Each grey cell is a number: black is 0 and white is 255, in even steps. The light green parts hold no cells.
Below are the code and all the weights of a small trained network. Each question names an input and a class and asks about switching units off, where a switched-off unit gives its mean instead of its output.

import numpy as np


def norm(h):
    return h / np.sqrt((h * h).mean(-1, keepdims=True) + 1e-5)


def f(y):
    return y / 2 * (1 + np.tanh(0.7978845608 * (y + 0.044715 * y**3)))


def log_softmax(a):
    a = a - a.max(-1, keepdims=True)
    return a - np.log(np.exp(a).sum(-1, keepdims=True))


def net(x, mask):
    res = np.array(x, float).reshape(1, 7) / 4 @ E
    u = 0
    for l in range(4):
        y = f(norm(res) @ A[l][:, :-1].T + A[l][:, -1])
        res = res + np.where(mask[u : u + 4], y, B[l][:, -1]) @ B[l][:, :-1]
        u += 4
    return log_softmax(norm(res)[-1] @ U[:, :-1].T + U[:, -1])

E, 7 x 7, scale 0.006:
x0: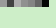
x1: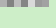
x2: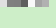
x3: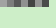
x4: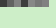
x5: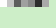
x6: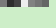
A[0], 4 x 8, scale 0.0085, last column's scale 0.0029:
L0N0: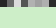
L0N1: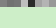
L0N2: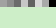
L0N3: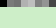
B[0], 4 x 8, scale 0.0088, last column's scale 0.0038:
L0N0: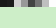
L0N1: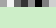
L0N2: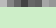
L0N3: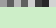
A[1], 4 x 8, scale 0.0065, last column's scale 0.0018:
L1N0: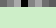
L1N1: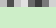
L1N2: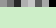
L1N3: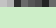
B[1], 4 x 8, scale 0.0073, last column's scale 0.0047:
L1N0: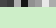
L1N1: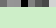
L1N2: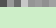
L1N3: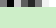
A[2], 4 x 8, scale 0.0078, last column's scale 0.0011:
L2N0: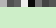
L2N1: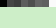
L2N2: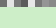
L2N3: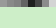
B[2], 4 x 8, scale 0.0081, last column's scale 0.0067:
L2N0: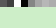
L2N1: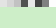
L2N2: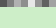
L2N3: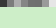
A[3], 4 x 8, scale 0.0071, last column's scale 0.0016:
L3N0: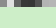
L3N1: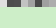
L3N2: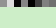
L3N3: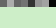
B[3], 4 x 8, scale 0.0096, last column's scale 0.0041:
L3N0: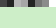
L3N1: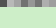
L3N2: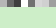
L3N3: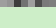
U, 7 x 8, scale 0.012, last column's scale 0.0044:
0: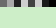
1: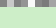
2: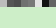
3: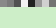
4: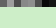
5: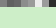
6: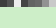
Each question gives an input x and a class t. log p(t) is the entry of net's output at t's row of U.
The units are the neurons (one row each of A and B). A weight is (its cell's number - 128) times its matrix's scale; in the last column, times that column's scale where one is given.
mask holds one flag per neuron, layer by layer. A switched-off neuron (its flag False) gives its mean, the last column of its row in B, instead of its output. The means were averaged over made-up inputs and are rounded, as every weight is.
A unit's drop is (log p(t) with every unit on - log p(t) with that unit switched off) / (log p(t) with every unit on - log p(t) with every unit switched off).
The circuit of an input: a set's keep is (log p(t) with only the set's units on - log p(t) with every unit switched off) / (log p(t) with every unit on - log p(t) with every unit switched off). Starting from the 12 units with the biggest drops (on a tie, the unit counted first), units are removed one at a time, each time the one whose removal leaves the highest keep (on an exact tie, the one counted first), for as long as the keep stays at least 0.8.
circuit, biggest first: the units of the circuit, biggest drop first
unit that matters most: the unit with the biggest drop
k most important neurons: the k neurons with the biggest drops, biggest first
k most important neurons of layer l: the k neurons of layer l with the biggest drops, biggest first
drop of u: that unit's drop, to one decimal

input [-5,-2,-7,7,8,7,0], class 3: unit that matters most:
L0N1
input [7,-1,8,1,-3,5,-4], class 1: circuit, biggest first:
(L2N0; L0N0)
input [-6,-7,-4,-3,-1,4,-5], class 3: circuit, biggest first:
(L3N2; L2N0)
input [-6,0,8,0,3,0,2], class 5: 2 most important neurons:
(L2N1; L0N1)
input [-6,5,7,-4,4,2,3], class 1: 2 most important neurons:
(L1N3; L3N0)
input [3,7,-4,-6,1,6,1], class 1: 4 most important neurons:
(L1N3; L0N0; L2N2; L3N0)
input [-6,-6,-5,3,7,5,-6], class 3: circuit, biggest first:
(L3N2; L2N0)
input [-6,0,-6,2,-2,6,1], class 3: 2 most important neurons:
(L3N2; L0N1)
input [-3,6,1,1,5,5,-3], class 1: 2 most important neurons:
(L1N3; L2N2)
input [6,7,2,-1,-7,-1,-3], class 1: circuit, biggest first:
(L1N3; L3N0)
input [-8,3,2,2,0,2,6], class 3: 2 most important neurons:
(L0N2; L2N1)
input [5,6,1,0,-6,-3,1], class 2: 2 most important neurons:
(L2N1; L0N1)
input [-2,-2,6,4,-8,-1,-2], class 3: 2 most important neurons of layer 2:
(L2N1; L2N0)
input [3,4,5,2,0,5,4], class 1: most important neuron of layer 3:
(L3N1)
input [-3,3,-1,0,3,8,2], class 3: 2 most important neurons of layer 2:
(L2N1; L2N0)
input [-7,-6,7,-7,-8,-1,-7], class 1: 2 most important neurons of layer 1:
(L1N3; L1N1)
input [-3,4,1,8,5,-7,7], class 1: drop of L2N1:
0.2
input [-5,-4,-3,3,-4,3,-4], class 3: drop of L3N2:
0.3
